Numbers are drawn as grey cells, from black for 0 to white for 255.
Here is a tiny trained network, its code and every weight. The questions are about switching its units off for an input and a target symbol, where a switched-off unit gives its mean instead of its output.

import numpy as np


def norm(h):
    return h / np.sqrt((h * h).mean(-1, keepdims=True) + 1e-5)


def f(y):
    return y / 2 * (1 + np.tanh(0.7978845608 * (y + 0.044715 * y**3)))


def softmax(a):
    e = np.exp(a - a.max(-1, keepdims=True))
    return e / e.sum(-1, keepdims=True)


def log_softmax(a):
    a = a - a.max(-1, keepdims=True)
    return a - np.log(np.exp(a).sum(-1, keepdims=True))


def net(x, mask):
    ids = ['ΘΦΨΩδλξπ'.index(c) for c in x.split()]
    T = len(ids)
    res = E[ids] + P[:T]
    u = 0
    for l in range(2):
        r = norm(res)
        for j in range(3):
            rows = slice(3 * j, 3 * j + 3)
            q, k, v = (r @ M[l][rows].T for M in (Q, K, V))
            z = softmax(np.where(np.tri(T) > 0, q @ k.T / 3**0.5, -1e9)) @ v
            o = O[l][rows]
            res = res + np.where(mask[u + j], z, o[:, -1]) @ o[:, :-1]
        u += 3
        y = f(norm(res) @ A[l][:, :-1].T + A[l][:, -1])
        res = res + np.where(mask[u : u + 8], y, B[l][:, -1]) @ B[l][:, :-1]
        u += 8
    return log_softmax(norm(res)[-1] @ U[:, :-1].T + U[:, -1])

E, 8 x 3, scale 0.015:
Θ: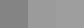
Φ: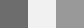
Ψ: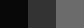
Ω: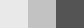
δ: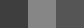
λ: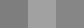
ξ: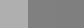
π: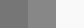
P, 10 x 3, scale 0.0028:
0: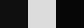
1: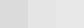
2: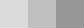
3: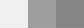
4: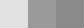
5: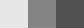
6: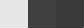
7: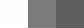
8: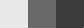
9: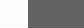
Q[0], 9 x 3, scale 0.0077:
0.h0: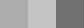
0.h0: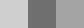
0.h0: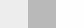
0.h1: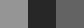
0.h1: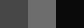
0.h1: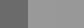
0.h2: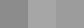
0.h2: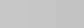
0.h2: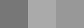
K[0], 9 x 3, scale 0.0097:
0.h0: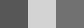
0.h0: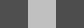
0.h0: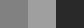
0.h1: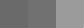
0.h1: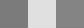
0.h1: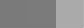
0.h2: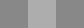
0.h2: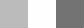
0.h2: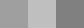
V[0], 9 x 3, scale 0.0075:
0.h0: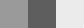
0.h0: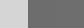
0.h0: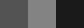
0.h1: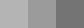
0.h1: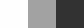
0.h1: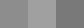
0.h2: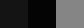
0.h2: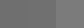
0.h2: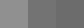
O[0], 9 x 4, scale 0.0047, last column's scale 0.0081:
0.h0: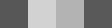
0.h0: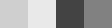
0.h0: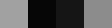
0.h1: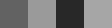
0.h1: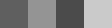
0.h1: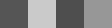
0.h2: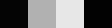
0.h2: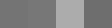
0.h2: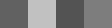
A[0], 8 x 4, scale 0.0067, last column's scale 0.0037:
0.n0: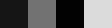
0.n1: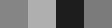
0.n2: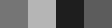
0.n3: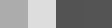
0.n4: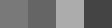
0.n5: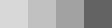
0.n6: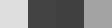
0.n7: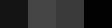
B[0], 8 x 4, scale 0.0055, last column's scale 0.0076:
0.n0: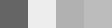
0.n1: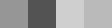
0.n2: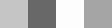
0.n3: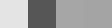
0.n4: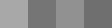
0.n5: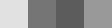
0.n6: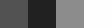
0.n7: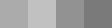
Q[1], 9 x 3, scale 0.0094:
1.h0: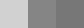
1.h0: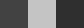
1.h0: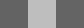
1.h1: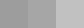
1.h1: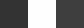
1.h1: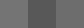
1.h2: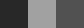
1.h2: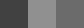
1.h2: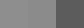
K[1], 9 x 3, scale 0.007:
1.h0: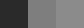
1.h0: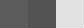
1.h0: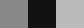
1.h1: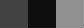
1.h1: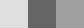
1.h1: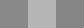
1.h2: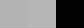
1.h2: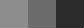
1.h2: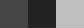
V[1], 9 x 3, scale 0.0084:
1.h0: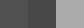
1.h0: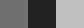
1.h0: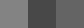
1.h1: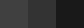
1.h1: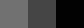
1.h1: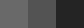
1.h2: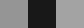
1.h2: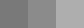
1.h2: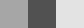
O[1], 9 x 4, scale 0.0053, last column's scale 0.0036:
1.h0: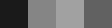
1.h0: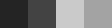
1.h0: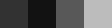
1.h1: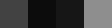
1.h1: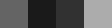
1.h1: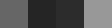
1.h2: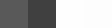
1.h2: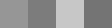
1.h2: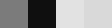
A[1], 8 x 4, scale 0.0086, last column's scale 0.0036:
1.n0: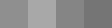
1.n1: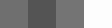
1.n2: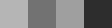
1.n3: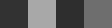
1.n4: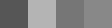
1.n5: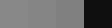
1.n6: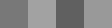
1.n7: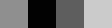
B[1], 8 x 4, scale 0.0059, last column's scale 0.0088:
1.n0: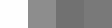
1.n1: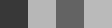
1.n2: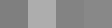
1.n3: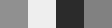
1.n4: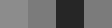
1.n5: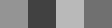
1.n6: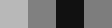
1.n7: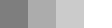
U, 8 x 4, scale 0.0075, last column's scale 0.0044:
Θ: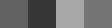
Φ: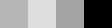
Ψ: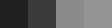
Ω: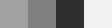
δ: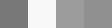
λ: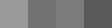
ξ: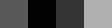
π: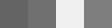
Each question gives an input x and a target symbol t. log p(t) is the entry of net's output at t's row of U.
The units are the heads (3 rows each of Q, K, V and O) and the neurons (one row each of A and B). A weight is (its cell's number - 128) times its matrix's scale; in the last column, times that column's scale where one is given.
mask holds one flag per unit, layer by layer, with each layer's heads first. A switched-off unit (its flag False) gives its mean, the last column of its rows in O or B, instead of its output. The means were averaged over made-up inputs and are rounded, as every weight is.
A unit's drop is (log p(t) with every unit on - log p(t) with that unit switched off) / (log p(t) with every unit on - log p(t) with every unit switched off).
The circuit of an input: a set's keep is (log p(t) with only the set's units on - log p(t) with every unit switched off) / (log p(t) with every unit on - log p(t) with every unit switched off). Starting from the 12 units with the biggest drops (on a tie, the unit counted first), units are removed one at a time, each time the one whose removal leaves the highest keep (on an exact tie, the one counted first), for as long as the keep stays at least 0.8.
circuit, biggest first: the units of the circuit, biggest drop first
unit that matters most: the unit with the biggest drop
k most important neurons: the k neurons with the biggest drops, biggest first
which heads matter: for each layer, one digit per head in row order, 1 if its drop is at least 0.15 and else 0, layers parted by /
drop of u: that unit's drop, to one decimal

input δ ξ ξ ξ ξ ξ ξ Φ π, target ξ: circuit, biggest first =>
[1.h1]
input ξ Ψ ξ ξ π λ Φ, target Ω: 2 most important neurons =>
[1.n7; 0.n6]
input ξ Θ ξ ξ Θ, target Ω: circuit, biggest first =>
[0.h0; 0.h1; 1.h2]
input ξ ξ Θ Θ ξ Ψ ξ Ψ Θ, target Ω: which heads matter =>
100 / 001
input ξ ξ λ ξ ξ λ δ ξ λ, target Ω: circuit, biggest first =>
[1.h2; 0.h1]
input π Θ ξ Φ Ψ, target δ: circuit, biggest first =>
[0.h0; 1.h1]
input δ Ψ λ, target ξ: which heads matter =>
100 / 010
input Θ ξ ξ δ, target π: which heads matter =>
010 / 000
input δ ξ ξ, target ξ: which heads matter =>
100 / 000
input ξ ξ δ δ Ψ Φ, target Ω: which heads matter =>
000 / 001
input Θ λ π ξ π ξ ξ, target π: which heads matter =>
100 / 010
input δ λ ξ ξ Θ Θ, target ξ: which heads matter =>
100 / 010
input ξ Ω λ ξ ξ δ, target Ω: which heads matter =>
000 / 000
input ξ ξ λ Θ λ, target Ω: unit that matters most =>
0.h0
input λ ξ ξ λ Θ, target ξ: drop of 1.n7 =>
-0.1
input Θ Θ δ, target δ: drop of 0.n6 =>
0.2
